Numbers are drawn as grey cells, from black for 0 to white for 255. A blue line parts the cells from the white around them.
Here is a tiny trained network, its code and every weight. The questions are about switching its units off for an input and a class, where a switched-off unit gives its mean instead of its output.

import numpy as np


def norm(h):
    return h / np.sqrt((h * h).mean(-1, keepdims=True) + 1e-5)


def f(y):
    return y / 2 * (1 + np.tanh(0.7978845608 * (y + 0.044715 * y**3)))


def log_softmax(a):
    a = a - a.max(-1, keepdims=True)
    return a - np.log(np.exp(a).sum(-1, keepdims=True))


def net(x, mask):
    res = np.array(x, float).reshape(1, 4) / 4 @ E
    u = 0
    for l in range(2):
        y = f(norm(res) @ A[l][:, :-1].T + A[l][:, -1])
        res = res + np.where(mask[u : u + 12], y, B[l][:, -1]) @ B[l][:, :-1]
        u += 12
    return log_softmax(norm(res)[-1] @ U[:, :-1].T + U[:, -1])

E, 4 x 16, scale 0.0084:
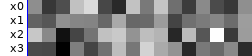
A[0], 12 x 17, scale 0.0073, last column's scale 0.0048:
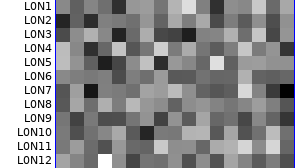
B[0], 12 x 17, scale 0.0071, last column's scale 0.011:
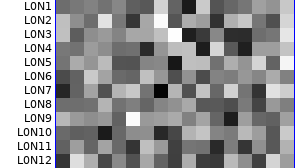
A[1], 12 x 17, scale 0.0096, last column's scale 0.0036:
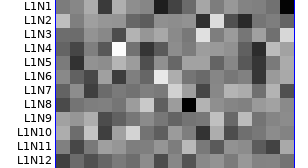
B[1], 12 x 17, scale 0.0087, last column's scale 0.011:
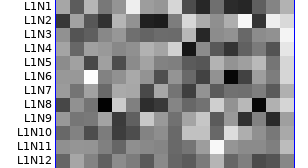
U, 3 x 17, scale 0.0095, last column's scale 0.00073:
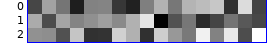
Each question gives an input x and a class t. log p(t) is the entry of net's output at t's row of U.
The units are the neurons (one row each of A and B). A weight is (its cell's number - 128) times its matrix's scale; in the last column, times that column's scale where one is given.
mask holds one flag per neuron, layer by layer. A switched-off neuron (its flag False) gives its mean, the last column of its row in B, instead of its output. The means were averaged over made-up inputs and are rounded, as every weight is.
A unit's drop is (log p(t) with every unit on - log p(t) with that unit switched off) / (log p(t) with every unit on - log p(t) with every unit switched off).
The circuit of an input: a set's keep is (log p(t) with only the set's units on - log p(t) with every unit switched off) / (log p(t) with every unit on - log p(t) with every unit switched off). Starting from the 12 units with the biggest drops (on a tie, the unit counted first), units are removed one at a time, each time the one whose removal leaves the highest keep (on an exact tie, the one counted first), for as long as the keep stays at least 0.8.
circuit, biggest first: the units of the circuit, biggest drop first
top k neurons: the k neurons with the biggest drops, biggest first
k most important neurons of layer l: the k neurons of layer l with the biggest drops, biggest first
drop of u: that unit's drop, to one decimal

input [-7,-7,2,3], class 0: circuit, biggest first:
[L1N8]
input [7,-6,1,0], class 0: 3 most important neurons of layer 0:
[L0N7; L0N4; L0N1]
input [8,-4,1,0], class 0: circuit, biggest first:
[L0N4; L1N2]
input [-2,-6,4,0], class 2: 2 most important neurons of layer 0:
[L0N5; L0N3]
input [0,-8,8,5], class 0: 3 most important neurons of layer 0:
[L0N7; L0N5; L0N3]
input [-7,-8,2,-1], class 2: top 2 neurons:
[L0N5; L0N7]
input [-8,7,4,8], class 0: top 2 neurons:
[L0N7; L1N8]
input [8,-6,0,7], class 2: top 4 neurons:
[L0N2; L0N3; L0N10; L1N1]
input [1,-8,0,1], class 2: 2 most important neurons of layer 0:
[L0N3; L0N7]
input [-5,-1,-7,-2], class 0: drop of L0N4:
0.0
